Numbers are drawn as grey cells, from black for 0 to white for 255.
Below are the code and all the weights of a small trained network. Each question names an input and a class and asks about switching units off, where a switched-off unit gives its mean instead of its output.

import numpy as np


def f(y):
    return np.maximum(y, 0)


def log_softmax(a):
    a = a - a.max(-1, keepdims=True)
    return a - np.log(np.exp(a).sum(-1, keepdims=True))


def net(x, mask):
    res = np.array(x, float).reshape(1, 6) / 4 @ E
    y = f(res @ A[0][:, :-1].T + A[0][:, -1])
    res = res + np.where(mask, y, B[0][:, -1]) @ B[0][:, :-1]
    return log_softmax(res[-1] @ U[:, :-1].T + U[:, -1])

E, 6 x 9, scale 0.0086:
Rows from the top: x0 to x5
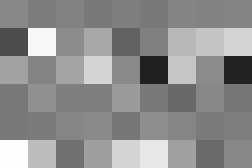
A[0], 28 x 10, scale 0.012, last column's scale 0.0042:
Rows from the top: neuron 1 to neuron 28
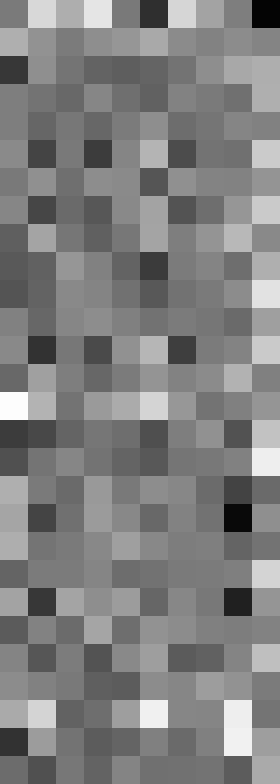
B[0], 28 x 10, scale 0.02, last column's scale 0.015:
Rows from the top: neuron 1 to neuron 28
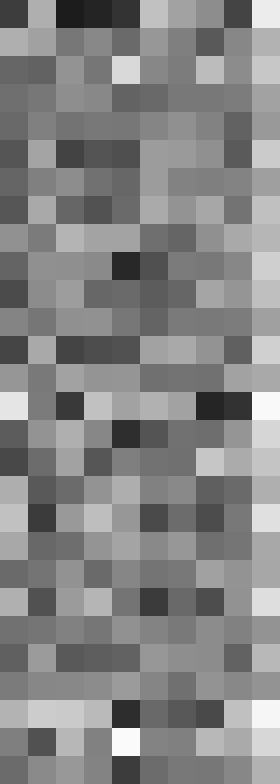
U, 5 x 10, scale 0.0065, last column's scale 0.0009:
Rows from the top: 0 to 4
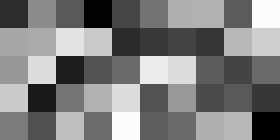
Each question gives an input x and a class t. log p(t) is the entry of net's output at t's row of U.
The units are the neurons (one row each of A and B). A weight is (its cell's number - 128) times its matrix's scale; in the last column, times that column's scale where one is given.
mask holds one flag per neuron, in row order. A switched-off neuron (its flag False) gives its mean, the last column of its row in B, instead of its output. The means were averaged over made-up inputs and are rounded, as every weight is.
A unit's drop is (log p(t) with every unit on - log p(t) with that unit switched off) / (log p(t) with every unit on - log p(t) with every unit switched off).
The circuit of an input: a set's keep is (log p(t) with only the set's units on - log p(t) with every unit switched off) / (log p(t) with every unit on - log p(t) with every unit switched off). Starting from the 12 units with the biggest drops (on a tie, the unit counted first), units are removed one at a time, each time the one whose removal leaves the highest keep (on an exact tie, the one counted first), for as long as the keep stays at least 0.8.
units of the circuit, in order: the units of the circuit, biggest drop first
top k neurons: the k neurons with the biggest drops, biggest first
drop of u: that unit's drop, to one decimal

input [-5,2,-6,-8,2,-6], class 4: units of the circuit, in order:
(neuron 27)
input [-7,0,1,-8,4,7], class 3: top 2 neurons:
(neuron 15; neuron 1)
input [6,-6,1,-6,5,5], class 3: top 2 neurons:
(neuron 1; neuron 19)
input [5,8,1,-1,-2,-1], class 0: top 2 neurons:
(neuron 1; neuron 19)
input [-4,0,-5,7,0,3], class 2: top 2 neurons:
(neuron 22; neuron 19)
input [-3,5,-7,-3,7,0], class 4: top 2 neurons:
(neuron 27; neuron 3)
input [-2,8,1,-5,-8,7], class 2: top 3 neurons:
(neuron 1; neuron 15; neuron 22)
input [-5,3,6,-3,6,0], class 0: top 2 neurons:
(neuron 15; neuron 1)
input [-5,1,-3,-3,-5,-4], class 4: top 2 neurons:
(neuron 1; neuron 27)
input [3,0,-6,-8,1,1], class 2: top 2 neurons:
(neuron 22; neuron 13)
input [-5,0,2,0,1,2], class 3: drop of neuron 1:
0.2
